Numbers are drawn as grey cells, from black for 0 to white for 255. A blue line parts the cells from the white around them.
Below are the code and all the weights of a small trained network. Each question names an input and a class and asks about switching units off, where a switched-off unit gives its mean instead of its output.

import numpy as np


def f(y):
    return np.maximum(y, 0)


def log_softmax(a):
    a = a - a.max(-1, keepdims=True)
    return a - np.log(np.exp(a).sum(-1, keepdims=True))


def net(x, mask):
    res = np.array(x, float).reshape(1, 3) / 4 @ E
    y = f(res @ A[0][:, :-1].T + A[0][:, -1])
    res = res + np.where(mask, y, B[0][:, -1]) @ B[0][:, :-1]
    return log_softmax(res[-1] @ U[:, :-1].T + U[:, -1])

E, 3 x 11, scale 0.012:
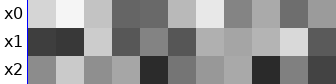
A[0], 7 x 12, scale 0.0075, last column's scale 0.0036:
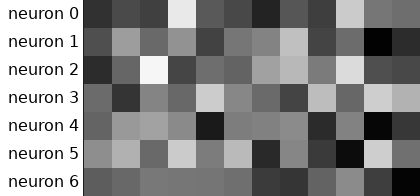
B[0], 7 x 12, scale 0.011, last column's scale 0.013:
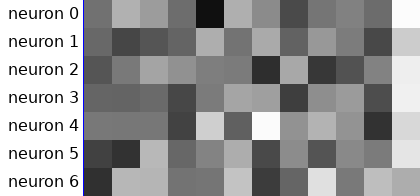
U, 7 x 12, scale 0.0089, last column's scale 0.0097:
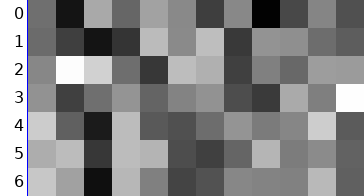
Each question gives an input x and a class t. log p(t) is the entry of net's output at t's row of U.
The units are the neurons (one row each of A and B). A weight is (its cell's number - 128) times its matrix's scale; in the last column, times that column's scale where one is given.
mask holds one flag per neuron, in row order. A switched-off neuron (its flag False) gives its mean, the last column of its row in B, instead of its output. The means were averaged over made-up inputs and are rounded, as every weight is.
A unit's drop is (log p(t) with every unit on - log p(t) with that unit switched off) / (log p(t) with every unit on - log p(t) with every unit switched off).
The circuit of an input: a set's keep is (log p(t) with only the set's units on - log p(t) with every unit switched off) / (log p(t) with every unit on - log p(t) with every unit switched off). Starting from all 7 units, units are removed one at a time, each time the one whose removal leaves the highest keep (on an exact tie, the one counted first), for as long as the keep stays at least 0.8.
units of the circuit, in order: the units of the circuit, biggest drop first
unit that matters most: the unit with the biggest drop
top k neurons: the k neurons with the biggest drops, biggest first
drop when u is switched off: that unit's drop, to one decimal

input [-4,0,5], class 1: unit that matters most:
neuron 1
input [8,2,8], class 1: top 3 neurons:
neuron 4; neuron 1; neuron 0
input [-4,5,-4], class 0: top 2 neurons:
neuron 2; neuron 4
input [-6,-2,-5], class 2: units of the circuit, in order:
neuron 0; neuron 6
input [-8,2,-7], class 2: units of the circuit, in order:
neuron 0; neuron 6
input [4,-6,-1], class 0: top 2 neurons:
neuron 5; neuron 0
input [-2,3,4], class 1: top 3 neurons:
neuron 4; neuron 5; neuron 1
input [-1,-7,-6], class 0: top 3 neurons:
neuron 5; neuron 4; neuron 1
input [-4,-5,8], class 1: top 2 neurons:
neuron 4; neuron 1
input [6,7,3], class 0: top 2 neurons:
neuron 2; neuron 0
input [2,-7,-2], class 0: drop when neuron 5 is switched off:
0.5
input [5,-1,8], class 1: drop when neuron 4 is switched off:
0.1
